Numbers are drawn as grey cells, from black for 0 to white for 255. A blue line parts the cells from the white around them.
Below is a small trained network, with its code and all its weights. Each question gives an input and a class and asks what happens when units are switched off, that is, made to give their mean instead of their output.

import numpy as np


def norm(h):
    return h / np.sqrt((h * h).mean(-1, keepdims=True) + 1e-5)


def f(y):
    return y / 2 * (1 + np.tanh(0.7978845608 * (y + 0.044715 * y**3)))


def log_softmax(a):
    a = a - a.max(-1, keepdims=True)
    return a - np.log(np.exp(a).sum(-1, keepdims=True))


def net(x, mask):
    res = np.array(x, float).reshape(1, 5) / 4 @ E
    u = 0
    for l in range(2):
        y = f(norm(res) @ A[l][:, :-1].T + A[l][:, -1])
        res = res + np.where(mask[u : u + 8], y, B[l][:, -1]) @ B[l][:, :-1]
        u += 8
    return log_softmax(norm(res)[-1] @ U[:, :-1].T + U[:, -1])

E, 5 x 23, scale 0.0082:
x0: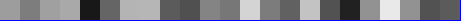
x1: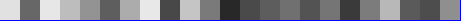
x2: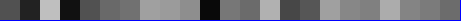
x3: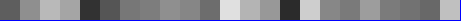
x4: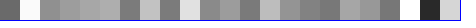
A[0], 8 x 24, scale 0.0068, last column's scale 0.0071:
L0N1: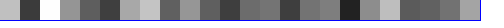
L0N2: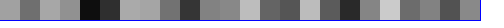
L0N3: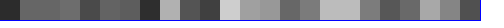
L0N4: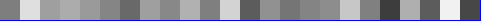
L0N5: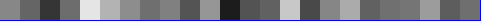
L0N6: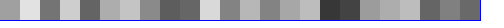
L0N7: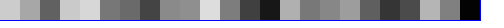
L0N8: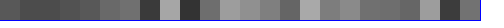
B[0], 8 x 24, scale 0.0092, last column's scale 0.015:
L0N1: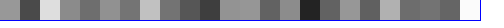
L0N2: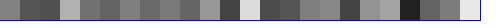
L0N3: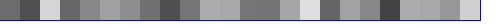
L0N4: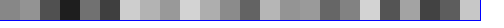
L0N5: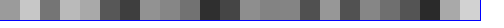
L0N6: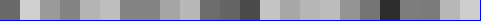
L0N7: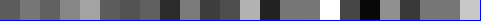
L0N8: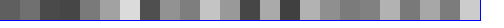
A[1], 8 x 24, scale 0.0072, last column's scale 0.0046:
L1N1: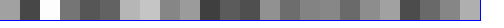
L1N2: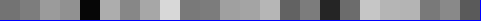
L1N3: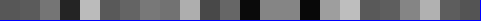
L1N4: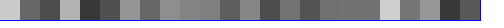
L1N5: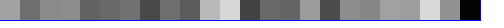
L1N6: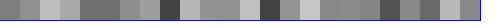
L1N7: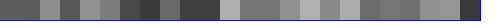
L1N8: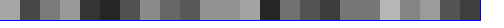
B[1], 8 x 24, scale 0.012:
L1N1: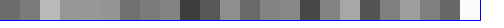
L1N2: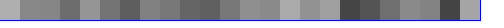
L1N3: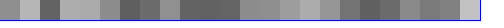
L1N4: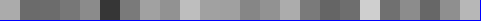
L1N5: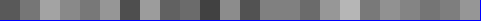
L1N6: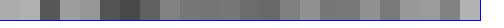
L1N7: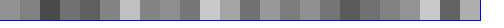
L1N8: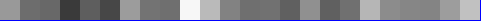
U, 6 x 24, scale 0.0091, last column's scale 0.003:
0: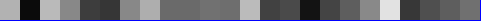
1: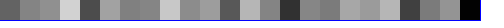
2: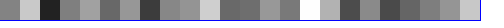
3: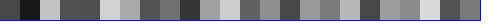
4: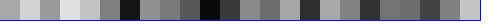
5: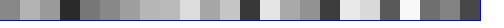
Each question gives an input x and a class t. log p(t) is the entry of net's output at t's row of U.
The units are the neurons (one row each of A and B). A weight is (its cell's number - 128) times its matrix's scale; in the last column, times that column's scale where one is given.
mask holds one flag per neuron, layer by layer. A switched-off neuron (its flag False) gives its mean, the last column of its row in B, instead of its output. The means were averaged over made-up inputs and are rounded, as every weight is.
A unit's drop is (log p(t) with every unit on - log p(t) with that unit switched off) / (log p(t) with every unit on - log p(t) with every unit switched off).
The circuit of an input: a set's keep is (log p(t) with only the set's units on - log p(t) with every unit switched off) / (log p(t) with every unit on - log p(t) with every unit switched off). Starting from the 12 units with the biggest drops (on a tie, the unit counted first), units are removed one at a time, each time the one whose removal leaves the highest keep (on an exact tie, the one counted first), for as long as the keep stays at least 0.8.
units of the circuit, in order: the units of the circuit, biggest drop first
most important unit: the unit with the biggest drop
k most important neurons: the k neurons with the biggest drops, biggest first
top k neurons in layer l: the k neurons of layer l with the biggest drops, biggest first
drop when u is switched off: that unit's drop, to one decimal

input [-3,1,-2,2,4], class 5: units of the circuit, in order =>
[L0N4]
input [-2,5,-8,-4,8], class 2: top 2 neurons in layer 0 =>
[L0N1 L0N4]
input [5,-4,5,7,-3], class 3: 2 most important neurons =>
[L0N3 L0N8]
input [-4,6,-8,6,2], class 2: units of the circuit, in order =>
[L0N4 L0N7]
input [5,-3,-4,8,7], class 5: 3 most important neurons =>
[L0N4 L0N7 L0N6]
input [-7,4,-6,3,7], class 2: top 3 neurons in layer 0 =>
[L0N7 L0N4 L0N1]
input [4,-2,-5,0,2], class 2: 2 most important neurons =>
[L0N1 L1N1]
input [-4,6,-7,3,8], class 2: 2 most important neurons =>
[L0N1 L0N7]
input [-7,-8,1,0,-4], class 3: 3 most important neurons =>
[L0N3 L0N8 L0N6]
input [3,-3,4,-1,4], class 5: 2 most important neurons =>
[L0N1 L0N2]
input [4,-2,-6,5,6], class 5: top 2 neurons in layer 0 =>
[L0N4 L0N7]
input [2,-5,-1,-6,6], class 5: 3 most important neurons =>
[L0N7 L0N2 L0N4]
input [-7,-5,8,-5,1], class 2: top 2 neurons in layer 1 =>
[L1N3 L1N7]
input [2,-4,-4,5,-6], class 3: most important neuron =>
[L0N8]
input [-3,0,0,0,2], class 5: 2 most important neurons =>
[L0N4 L0N1]
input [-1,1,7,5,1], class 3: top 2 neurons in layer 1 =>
[L1N1 L1N4]
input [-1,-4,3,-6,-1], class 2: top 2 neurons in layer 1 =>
[L1N1 L1N7]
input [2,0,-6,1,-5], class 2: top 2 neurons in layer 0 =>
[L0N1 L0N6]
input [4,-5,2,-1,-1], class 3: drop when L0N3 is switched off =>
0.1
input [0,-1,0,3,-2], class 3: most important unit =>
L0N3
